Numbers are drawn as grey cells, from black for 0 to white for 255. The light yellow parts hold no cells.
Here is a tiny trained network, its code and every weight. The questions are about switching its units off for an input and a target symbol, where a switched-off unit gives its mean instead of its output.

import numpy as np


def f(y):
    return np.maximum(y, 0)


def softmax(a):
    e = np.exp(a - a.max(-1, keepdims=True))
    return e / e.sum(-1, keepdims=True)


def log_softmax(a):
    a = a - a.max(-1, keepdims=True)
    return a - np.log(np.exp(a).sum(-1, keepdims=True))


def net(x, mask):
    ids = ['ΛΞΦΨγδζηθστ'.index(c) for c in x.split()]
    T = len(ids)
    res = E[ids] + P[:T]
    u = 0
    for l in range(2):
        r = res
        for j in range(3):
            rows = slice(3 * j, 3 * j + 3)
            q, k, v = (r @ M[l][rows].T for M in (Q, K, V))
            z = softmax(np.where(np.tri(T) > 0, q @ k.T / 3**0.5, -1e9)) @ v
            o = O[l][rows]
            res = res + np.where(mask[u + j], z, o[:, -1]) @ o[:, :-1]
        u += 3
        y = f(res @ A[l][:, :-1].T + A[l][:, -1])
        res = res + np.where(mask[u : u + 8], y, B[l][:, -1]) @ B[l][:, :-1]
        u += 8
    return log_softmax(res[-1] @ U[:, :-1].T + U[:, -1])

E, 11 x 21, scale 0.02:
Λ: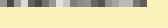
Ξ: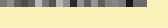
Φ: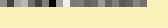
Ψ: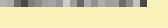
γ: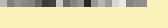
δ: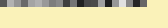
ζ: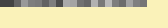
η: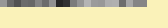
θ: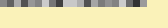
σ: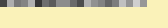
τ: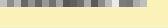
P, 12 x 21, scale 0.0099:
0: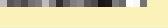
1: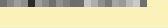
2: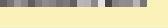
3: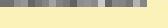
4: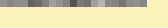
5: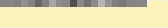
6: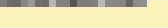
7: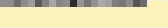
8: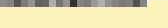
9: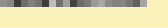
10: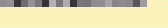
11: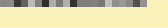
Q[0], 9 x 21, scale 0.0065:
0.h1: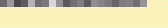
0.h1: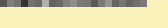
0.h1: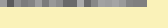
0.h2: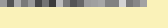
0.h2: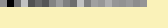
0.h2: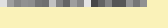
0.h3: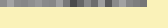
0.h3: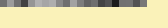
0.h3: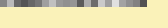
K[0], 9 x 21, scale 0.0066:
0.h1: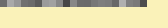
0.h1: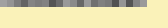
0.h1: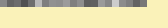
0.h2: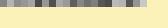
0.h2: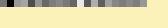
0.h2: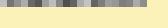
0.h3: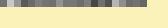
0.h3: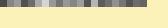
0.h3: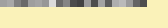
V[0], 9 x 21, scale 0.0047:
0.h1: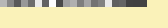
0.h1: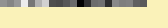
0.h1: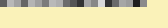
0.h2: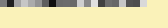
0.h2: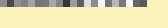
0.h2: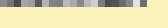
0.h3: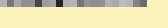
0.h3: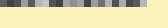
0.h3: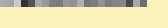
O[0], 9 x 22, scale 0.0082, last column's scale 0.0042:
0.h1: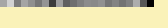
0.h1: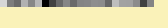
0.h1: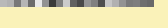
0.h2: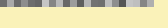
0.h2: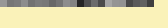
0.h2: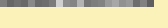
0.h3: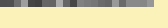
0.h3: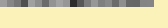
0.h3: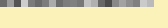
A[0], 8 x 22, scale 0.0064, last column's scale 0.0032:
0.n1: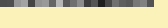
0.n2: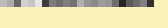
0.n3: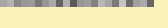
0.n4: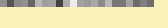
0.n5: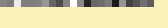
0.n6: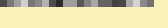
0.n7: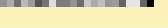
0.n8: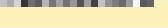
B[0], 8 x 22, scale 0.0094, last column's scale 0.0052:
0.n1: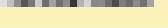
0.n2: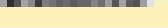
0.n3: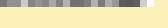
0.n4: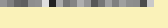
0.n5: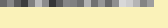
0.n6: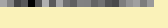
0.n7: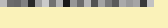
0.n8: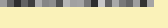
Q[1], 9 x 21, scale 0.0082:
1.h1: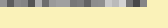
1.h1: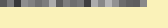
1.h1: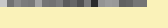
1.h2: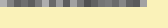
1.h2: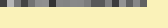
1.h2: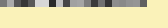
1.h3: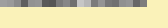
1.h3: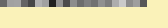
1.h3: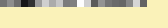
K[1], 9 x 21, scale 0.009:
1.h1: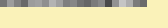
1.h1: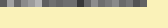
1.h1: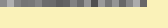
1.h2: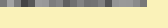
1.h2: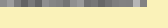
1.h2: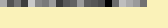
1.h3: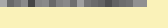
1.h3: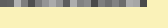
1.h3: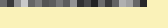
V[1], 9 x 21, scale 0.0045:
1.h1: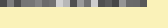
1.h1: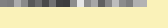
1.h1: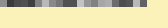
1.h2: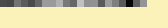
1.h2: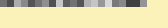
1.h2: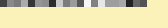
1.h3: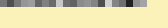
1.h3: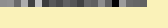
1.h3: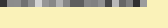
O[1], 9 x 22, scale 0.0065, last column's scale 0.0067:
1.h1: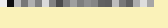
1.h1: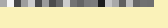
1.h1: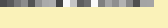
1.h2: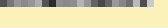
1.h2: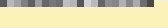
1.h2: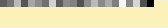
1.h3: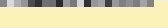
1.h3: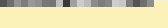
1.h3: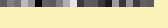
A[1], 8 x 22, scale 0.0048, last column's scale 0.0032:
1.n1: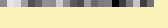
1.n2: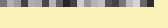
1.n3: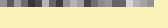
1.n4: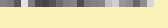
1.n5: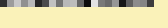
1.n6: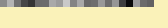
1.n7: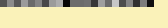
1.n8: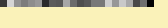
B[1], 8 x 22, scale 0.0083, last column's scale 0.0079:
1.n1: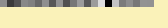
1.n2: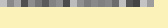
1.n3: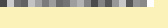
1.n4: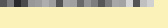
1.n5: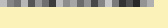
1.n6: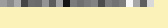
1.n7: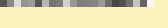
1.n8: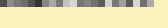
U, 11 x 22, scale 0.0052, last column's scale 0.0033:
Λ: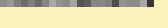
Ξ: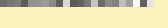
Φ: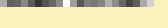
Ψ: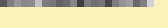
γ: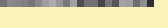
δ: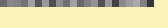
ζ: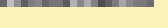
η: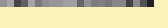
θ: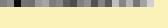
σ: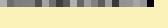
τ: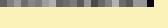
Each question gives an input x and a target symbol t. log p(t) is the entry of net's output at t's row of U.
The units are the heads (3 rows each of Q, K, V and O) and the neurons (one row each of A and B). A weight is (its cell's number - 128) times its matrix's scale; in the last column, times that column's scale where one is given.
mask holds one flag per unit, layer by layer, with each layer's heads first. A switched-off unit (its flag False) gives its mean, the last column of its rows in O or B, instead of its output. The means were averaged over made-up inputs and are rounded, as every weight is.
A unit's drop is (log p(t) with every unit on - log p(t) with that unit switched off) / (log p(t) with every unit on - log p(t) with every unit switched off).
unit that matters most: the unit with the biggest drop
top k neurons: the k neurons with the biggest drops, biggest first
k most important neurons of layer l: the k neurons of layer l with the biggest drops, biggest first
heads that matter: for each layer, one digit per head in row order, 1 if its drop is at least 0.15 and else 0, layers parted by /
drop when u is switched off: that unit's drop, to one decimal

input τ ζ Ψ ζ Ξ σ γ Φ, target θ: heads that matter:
010 / 010
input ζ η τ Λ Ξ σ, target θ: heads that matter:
001 / 110
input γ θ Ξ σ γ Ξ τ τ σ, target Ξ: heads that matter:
111 / 010
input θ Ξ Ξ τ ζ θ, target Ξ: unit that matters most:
0.n4
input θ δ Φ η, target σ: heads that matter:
110 / 110
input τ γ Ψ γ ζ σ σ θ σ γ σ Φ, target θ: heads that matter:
011 / 000
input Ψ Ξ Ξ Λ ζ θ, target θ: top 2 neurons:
0.n4, 0.n5
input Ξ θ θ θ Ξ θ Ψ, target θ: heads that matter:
000 / 010
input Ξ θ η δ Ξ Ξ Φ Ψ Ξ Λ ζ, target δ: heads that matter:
111 / 101
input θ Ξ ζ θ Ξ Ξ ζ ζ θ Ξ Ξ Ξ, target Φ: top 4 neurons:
1.n5, 0.n3, 0.n7, 1.n3
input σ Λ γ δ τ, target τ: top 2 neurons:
0.n8, 1.n7
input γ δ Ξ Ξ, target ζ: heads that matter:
000 / 111
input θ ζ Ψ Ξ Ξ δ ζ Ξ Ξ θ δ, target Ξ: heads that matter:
100 / 010
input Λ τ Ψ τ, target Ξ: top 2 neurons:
0.n4, 0.n7
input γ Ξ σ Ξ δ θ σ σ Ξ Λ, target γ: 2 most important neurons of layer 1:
1.n7, 1.n4
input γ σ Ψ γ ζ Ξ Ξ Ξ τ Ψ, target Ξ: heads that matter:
011 / 010
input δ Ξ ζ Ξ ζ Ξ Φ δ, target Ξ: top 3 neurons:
1.n8, 0.n2, 1.n7
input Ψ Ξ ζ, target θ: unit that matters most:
0.h2
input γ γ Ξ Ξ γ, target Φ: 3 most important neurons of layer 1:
1.n5, 1.n8, 1.n6
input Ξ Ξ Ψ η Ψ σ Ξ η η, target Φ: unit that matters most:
0.h2
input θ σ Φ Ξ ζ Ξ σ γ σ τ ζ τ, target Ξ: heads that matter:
011 / 110
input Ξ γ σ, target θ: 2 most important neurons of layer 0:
0.n6, 0.n7
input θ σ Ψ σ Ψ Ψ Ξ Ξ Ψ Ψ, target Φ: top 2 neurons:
1.n5, 0.n7
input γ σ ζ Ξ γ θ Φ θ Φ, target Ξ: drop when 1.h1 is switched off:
0.2
